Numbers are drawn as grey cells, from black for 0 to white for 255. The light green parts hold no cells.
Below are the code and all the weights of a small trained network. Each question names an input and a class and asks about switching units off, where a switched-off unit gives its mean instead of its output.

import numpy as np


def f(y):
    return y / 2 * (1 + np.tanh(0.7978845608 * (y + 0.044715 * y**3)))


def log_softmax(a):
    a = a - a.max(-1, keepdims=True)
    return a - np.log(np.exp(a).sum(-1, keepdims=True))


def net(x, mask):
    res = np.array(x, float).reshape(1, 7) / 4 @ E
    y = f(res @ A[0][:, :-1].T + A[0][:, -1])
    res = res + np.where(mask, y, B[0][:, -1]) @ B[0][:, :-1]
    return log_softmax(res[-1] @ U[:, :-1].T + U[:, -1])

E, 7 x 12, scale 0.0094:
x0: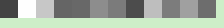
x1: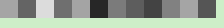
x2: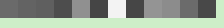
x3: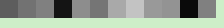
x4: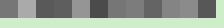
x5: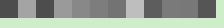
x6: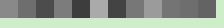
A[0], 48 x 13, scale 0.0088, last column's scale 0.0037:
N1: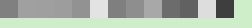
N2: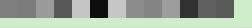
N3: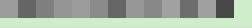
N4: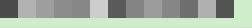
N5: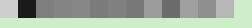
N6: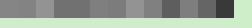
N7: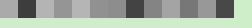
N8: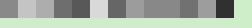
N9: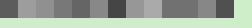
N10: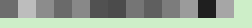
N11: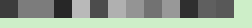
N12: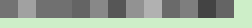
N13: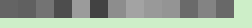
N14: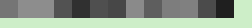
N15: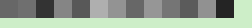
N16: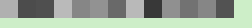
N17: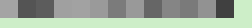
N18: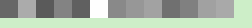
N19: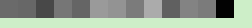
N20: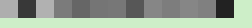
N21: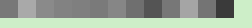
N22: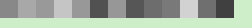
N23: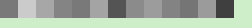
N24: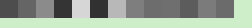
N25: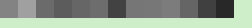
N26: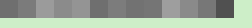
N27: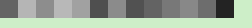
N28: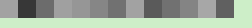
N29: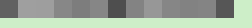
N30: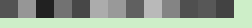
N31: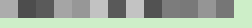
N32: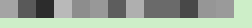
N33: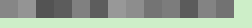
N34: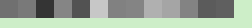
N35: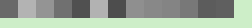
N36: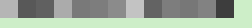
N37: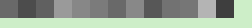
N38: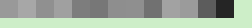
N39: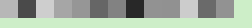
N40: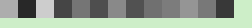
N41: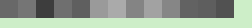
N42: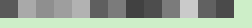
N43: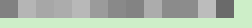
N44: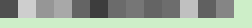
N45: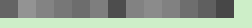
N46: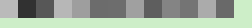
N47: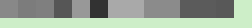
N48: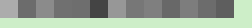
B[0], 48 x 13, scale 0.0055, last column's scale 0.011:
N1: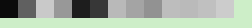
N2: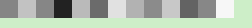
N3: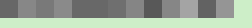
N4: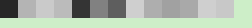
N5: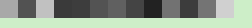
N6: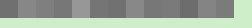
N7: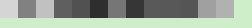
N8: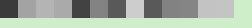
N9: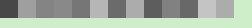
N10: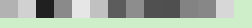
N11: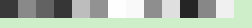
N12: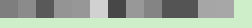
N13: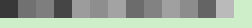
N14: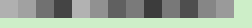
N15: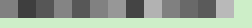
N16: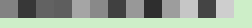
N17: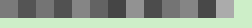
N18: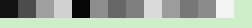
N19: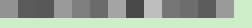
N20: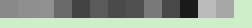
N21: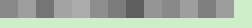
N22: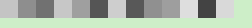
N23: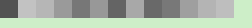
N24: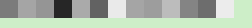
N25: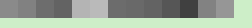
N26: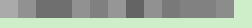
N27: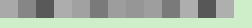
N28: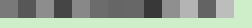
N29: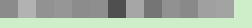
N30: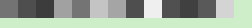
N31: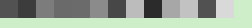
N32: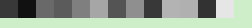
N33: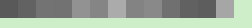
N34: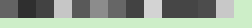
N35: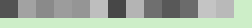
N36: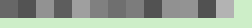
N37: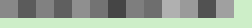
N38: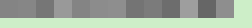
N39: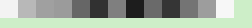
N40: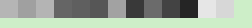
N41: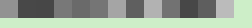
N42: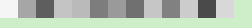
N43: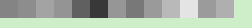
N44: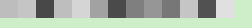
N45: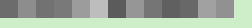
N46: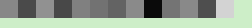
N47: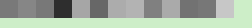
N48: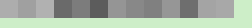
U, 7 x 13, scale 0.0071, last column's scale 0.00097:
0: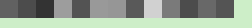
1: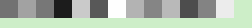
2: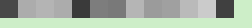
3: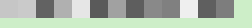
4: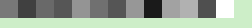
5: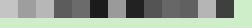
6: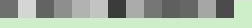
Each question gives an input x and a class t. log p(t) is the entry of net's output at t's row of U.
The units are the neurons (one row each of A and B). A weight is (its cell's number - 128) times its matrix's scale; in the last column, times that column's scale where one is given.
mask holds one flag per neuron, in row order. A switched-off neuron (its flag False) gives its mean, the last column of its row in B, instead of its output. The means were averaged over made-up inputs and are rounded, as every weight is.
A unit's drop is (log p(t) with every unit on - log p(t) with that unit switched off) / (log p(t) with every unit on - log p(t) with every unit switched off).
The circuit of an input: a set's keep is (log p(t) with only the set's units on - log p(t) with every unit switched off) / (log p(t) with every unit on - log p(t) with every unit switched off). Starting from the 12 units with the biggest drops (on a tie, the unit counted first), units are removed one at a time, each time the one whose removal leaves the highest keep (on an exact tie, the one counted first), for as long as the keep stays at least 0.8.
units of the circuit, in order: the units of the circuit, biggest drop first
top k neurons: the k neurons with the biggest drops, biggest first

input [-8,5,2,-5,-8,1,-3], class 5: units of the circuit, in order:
(N39)
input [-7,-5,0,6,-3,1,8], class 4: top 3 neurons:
(N32 N31 N16)
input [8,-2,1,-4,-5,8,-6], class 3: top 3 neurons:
(N44 N42 N22)
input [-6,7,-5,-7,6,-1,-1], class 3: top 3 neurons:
(N42 N22 N39)
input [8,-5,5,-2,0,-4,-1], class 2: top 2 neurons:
(N4 N43)
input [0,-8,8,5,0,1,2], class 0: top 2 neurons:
(N30 N34)
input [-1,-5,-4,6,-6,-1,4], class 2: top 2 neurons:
(N1 N4)
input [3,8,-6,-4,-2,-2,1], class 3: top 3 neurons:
(N44 N42 N22)
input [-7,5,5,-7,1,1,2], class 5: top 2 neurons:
(N39 N40)
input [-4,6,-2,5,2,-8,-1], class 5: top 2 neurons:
(N40 N7)
